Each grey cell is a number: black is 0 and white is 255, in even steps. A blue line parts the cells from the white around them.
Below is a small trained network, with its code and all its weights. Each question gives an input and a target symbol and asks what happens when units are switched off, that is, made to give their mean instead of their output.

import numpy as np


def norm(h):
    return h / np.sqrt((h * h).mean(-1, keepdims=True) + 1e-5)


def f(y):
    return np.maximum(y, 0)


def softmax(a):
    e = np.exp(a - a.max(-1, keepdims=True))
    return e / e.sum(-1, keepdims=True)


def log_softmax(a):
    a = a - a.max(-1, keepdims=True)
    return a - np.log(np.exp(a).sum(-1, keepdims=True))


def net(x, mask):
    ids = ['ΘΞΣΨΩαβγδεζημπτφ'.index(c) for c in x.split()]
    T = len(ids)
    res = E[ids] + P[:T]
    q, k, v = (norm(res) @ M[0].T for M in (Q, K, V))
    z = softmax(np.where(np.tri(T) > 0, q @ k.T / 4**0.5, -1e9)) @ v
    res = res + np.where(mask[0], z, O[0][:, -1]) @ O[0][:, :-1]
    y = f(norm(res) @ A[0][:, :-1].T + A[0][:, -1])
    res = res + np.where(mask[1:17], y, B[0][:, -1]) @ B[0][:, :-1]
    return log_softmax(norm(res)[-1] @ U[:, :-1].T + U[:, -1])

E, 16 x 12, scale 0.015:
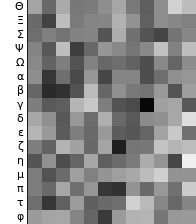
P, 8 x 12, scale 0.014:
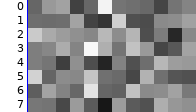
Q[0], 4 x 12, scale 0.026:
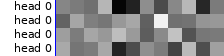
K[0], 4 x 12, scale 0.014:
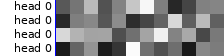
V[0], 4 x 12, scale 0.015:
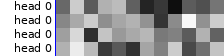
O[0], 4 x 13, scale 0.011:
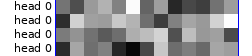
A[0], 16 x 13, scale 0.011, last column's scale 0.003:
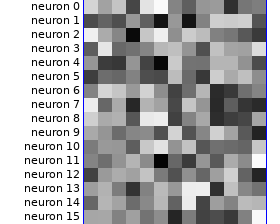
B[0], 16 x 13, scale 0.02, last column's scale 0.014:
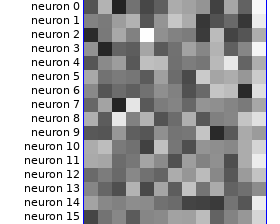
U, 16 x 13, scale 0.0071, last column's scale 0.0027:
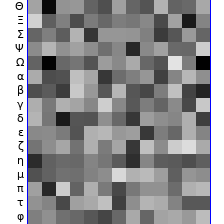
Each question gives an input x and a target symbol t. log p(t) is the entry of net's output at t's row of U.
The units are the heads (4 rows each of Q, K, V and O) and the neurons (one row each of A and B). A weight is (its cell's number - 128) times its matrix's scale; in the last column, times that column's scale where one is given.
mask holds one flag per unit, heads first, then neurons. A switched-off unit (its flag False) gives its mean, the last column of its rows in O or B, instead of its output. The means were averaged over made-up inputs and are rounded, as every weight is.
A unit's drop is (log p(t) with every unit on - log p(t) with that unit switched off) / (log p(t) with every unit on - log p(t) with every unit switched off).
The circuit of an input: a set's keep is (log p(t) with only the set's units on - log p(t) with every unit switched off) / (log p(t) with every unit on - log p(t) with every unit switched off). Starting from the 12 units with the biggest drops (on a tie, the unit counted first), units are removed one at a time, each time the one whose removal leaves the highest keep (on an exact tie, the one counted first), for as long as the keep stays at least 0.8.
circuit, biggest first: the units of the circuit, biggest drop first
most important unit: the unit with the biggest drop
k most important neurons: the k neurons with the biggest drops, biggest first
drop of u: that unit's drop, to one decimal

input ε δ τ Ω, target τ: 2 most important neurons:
(neuron 7; neuron 4)
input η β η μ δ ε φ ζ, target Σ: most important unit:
neuron 1
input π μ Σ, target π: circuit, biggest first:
(head 0; neuron 0; neuron 8)
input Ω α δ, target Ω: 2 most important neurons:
(neuron 6; neuron 8)
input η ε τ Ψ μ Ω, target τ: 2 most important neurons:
(neuron 4; neuron 7)
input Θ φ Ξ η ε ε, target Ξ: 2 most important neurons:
(neuron 6; neuron 1)
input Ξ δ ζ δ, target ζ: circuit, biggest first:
(head 0; neuron 8; neuron 1; neuron 0)
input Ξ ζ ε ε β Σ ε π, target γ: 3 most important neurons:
(neuron 1; neuron 3; neuron 0)
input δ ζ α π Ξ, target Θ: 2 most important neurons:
(neuron 3; neuron 1)
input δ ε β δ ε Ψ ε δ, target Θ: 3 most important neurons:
(neuron 3; neuron 1; neuron 0)
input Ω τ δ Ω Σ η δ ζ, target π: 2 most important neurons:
(neuron 0; neuron 1)
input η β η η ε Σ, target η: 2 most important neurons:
(neuron 8; neuron 6)
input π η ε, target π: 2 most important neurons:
(neuron 8; neuron 0)
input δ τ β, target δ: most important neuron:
(neuron 10)
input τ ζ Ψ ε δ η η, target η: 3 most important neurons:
(neuron 8; neuron 6; neuron 0)
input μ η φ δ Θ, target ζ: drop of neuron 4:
0.2
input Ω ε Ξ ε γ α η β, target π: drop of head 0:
1.0
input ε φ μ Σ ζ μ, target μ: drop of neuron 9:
0.3
